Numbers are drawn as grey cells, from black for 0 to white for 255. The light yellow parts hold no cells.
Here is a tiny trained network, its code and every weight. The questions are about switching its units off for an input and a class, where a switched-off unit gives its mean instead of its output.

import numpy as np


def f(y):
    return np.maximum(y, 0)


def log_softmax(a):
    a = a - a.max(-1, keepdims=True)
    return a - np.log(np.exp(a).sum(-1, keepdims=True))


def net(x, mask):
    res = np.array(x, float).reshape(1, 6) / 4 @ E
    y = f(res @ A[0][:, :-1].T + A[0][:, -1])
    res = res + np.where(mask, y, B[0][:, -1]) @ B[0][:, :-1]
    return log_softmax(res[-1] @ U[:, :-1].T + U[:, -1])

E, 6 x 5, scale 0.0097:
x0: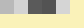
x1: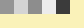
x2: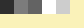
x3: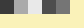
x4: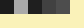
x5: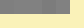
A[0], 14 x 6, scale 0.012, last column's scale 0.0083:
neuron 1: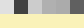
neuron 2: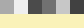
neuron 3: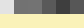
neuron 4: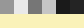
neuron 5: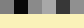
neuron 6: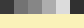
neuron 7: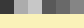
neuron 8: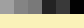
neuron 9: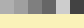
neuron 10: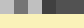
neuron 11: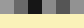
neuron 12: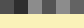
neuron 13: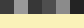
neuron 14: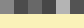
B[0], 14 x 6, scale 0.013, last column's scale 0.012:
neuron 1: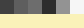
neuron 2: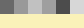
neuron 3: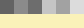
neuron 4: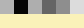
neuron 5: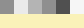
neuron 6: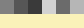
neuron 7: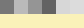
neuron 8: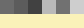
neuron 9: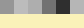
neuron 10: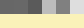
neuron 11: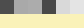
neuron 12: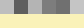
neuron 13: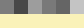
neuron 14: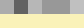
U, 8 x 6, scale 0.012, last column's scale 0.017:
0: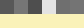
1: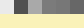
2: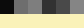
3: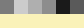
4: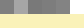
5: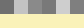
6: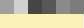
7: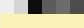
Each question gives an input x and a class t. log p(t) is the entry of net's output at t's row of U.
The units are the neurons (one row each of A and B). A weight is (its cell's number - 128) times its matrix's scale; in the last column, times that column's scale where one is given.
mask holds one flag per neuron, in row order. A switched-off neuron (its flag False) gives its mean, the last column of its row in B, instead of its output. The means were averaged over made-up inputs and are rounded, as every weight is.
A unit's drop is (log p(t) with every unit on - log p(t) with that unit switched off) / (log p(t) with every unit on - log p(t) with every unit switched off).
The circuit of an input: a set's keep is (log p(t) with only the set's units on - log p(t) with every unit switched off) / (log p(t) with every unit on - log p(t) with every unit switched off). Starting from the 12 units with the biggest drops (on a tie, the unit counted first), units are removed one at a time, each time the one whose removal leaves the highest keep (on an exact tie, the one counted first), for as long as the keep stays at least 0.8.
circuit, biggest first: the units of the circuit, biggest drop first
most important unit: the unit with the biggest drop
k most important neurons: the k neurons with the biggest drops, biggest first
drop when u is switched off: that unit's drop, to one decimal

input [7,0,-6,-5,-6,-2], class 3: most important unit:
neuron 9
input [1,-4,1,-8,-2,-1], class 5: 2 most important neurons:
neuron 11; neuron 4
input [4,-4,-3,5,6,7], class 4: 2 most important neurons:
neuron 1; neuron 7
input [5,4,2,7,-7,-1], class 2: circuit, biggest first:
neuron 1; neuron 5
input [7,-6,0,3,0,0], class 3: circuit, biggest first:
neuron 9; neuron 2
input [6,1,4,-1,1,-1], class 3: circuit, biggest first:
neuron 2; neuron 9
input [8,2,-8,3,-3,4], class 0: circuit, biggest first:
neuron 10; neuron 8
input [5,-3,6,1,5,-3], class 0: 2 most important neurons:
neuron 6; neuron 1
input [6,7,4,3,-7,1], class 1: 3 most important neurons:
neuron 4; neuron 5; neuron 11
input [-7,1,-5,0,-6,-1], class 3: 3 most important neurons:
neuron 5; neuron 11; neuron 4
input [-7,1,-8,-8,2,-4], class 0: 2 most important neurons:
neuron 3; neuron 8
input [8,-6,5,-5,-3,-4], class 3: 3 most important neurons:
neuron 9; neuron 2; neuron 4
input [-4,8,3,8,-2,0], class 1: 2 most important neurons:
neuron 4; neuron 11
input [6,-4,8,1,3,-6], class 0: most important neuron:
neuron 6
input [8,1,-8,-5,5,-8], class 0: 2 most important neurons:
neuron 8; neuron 3
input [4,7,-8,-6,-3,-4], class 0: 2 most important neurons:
neuron 3; neuron 10
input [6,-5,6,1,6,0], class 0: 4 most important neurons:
neuron 6; neuron 1; neuron 5; neuron 4
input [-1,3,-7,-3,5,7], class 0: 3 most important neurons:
neuron 8; neuron 3; neuron 1
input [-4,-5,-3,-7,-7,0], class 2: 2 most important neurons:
neuron 1; neuron 7
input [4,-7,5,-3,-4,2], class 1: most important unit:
neuron 14
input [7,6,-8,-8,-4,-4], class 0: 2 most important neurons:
neuron 3; neuron 10
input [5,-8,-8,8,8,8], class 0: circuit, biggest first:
neuron 8; neuron 10
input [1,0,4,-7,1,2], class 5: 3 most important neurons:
neuron 11; neuron 8; neuron 10
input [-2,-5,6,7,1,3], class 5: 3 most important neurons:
neuron 7; neuron 8; neuron 10
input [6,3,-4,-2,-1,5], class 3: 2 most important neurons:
neuron 2; neuron 9
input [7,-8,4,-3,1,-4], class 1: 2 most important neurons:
neuron 14; neuron 5
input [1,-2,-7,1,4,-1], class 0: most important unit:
neuron 8
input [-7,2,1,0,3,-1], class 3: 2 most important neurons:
neuron 5; neuron 1
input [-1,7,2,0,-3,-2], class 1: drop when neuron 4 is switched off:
0.6
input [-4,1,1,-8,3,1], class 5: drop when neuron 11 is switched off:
0.8
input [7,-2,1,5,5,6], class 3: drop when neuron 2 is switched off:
0.5
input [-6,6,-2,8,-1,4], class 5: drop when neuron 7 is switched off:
1.3
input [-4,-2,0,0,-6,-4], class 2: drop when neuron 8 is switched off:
0.0
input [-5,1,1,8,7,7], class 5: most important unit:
neuron 7
